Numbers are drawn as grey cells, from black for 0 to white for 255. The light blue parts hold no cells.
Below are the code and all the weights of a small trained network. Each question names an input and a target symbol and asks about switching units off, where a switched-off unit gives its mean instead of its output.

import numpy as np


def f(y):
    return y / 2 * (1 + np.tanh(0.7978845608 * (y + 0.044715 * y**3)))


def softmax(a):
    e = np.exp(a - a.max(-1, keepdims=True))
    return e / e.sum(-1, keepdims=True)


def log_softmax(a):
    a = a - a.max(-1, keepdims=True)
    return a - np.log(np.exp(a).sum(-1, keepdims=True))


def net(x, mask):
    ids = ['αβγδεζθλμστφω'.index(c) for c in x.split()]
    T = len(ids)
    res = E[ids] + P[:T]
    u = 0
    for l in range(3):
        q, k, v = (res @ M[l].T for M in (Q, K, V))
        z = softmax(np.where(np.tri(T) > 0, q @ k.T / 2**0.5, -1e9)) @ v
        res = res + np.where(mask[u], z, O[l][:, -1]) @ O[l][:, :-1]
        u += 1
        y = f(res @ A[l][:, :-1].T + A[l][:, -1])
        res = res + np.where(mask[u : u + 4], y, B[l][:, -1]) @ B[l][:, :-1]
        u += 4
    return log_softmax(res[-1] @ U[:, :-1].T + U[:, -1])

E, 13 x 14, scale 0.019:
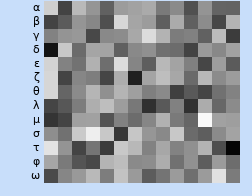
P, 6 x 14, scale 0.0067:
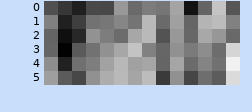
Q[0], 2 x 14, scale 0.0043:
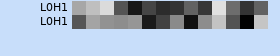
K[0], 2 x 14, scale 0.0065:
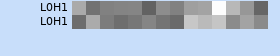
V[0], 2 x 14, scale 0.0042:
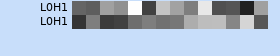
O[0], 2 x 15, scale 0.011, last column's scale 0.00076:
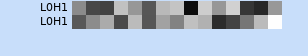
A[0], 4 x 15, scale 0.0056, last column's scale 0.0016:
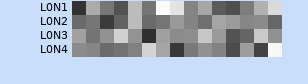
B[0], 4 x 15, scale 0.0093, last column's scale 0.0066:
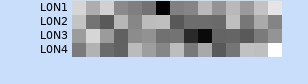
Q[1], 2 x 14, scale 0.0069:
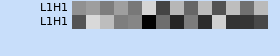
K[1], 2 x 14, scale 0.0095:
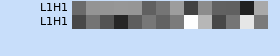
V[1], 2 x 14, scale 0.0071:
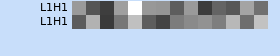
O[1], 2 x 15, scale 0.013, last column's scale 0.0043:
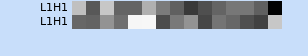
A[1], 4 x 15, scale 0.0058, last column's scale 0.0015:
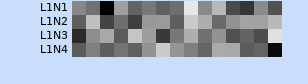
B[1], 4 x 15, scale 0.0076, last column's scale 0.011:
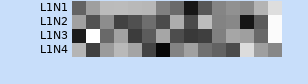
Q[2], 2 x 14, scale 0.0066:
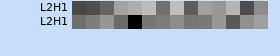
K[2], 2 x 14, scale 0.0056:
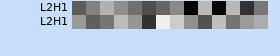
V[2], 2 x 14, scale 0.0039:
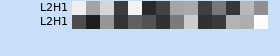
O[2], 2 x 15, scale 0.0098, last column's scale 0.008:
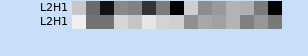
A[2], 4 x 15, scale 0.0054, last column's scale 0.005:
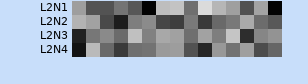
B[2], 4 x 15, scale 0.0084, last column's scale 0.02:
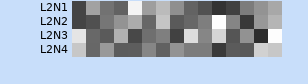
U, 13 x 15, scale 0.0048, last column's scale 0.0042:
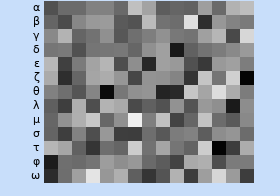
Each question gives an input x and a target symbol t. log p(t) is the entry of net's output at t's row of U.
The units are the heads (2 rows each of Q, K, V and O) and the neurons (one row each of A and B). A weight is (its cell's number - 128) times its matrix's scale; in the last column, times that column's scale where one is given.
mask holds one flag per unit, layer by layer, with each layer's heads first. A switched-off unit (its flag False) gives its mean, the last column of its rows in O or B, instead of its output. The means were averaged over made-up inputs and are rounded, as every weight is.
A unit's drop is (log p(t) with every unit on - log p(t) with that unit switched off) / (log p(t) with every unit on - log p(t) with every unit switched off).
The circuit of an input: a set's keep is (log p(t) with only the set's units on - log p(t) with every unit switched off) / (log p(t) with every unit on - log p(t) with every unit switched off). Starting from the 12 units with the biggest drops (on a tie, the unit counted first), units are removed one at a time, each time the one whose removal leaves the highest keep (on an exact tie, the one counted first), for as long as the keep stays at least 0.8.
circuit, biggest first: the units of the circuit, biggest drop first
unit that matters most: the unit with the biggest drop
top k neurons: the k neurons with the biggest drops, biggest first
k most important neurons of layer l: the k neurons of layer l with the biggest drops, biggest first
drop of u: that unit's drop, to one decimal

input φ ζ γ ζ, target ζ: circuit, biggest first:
(L2H1, L1N3)
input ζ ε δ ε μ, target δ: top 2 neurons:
(L1N3, L2N4)
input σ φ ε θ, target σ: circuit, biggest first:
(L2H1, L0H1, L2N4)
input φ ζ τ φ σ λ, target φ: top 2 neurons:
(L0N3, L2N2)
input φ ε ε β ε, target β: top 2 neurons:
(L1N2, L2N3)
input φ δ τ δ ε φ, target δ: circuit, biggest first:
(L1H1, L1N3, L2N4, L0N1)
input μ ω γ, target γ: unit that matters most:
L0H1
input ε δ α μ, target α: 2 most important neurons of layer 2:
(L2N1, L2N3)
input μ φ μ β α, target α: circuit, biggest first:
(L1H1, L2N1, L2N3, L0H1)
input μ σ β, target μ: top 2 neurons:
(L0N3, L1N2)
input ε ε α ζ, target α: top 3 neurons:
(L2N1, L2N3, L0N1)
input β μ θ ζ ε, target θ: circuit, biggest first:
(L1H1, L0H1)
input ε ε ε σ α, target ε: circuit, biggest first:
(L0N3, L2H1, L1N3)
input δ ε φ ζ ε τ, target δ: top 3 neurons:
(L0N4, L1N3, L2N4)
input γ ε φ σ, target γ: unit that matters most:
L0N1
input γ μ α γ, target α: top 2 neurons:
(L2N1, L2N3)
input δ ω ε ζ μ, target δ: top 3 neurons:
(L2N4, L1N3, L0N1)
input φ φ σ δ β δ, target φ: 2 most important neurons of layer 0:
(L0N3, L0N1)
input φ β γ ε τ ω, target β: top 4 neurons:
(L1N2, L2N3, L0N4, L0N1)
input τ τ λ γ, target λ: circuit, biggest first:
(L1H1)
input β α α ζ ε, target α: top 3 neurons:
(L2N1, L2N3, L0N4)
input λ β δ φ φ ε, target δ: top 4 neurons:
(L2N4, L1N3, L0N1, L0N2)
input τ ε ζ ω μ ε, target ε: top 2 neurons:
(L1N3, L1N2)
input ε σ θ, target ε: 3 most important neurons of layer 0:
(L0N3, L0N4, L0N1)
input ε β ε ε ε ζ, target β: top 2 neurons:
(L2N3, L0N1)
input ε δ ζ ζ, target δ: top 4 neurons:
(L1N3, L2N4, L0N1, L2N3)
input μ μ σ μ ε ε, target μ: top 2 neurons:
(L1N2, L0N1)
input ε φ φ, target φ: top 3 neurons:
(L2N2, L1N3, L2N3)
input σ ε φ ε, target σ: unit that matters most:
L2H1
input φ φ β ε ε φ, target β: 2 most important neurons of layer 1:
(L1N2, L1N1)
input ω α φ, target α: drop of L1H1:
1.1
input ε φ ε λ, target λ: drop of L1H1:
1.0
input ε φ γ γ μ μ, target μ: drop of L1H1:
0.3
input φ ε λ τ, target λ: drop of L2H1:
0.0
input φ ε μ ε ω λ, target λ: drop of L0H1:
0.2
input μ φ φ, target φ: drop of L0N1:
0.1
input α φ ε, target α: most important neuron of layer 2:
(L2N1)
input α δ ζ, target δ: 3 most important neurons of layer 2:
(L2N4, L2N3, L2N2)
